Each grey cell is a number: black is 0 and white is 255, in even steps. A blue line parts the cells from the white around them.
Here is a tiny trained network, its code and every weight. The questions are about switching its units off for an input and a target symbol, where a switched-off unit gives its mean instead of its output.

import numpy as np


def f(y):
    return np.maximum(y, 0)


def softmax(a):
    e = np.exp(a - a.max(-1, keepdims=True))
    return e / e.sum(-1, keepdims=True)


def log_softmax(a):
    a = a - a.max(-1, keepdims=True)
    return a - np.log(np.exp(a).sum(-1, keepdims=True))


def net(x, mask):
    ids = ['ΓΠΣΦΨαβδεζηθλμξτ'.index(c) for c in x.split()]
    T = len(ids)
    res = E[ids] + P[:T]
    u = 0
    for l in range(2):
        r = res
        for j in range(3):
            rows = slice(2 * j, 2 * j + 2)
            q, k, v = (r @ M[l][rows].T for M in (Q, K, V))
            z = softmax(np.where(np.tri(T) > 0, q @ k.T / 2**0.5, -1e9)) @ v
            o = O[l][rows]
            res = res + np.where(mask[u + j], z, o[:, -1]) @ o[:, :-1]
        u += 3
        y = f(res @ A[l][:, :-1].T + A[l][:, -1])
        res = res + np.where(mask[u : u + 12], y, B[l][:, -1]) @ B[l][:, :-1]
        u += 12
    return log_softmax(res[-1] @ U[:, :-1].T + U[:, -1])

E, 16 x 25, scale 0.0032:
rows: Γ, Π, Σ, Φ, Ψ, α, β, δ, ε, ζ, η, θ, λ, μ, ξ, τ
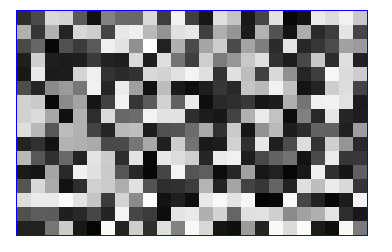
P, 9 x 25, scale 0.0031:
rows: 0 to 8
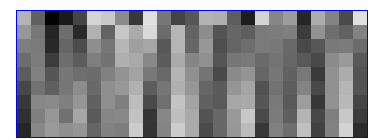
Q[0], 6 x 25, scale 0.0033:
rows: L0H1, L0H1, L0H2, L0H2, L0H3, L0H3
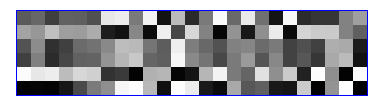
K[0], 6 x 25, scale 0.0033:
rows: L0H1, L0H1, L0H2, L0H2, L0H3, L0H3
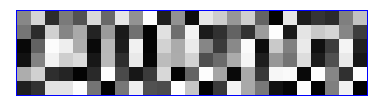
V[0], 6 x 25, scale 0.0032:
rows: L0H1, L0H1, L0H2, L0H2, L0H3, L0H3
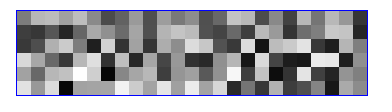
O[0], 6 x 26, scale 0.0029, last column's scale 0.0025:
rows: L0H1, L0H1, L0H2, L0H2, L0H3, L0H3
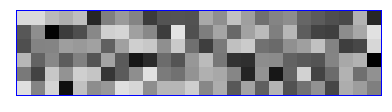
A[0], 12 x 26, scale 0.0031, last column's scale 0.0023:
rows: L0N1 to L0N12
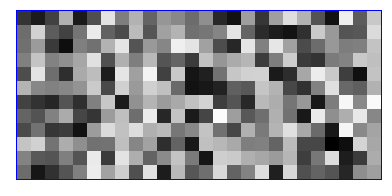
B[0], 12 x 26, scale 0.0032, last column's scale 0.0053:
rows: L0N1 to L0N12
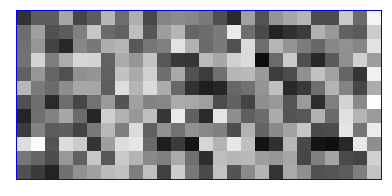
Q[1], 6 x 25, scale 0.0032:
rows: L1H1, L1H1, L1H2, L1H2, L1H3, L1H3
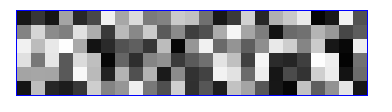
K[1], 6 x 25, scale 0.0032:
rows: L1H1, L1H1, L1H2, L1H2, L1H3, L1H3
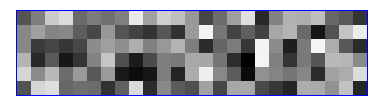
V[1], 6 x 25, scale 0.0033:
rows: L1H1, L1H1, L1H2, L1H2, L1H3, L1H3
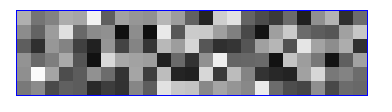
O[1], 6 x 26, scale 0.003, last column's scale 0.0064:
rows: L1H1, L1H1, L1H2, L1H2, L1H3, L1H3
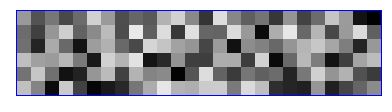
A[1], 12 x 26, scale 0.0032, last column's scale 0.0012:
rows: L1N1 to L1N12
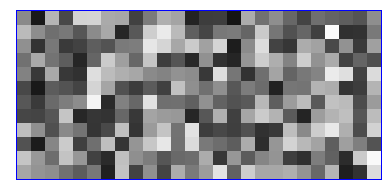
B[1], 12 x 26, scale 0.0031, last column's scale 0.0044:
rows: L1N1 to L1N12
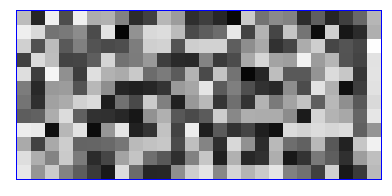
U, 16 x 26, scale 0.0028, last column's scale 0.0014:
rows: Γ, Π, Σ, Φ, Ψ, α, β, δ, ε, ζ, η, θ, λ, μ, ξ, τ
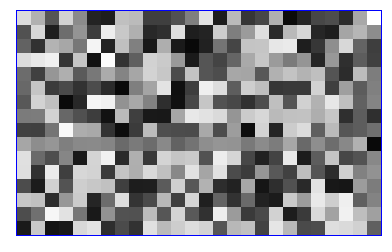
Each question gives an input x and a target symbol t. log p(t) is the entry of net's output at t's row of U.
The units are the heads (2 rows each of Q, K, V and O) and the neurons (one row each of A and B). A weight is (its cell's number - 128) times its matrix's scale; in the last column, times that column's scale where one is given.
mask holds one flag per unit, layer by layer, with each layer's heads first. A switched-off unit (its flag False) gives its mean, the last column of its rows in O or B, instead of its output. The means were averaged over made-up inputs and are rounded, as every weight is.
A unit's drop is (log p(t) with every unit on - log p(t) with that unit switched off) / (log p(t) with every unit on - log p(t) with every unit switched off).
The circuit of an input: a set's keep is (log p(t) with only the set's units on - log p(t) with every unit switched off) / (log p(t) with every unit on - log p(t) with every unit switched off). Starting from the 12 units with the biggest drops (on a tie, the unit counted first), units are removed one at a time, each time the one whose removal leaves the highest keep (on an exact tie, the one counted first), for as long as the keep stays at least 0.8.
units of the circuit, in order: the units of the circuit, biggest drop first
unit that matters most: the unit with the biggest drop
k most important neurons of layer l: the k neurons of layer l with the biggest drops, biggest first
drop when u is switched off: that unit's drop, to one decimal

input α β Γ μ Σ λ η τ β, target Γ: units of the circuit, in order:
(L1H2 L0N10 L1N11)
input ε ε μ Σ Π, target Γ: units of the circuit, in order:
(L1H2 L0N10 L1N11)
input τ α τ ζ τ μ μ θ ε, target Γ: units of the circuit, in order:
(L1H2 L1N11 L0N10)
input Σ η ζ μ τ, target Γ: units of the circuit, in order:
(L1H2 L0N10 L1N11)
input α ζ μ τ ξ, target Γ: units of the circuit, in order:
(L1H2 L0N10)
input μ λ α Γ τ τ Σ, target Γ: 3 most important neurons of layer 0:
(L0N10 L0N4 L0N1)
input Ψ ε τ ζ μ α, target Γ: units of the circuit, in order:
(L1H2 L1N11 L0N10)
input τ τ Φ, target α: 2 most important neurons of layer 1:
(L1N3 L1N8)
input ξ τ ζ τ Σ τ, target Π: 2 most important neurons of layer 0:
(L0N4 L0N5)
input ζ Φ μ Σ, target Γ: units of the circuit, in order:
(L1H2 L1N11 L0N10)
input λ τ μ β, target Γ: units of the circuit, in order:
(L1H2 L1N11 L0N10)
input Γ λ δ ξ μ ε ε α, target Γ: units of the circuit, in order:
(L1H2 L0N10 L1N11)
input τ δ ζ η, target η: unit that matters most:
L1N2
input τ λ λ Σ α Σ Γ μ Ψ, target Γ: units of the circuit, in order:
(L1H2 L0N10 L0N4)
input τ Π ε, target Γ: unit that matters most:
L1N11
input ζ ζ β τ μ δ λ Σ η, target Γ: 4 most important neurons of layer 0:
(L0N10 L0N4 L0N1 L0N9)
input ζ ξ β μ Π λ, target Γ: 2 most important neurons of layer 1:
(L1N11 L1N4)
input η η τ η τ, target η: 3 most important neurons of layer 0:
(L0N11 L0N5 L0N2)
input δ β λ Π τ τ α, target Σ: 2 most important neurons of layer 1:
(L1N1 L1N3)
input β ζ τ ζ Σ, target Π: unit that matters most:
L0N4
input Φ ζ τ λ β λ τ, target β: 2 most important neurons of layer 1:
(L1N4 L1N5)
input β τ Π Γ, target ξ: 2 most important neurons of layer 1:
(L1N8 L1N5)
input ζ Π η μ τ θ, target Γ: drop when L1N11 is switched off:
0.4
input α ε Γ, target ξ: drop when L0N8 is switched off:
0.5
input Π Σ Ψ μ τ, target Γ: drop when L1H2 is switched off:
1.0
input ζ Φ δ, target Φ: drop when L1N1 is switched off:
0.1
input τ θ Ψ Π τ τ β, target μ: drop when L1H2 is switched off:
0.3
